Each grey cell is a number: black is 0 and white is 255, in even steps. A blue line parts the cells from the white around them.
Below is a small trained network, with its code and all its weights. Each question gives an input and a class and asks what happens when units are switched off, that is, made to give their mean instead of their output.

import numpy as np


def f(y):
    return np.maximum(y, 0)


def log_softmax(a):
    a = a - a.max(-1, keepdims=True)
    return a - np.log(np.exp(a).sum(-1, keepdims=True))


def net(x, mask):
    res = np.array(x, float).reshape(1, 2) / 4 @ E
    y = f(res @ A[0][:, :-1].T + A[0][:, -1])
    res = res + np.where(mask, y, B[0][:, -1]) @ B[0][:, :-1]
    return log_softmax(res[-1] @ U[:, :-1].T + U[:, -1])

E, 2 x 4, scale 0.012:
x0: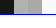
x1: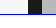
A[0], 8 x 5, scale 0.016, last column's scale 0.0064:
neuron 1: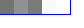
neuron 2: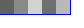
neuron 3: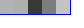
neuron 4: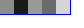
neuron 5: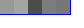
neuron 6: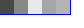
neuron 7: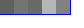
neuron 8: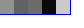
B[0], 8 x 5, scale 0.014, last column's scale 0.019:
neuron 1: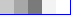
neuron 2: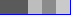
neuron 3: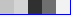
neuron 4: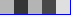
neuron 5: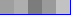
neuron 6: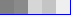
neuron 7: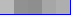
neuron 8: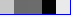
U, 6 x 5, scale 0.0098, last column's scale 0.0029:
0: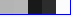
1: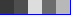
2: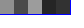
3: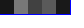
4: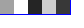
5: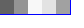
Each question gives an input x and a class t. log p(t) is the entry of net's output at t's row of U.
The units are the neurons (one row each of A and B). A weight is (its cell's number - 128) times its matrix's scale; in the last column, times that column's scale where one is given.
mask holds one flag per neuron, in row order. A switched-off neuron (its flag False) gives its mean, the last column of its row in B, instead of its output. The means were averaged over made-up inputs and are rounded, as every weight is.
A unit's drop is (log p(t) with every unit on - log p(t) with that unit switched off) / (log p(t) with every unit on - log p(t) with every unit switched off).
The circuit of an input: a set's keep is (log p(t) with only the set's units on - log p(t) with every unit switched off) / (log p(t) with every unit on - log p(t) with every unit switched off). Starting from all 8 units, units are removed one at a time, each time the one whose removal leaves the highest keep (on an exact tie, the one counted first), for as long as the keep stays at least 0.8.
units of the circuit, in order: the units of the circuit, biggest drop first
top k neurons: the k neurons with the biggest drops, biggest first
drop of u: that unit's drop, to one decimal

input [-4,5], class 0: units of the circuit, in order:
(neuron 1)
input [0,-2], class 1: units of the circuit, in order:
(neuron 1; neuron 3)
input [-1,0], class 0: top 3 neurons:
(neuron 6; neuron 2; neuron 4)
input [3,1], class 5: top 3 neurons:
(neuron 3; neuron 8; neuron 5)
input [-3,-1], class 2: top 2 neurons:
(neuron 3; neuron 1)
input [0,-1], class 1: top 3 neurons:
(neuron 3; neuron 1; neuron 8)
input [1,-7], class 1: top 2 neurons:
(neuron 1; neuron 4)
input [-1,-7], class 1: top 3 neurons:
(neuron 3; neuron 6; neuron 2)
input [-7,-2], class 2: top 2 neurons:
(neuron 4; neuron 3)
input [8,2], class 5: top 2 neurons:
(neuron 3; neuron 6)
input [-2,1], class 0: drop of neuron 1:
0.2
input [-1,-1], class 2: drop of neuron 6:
0.1
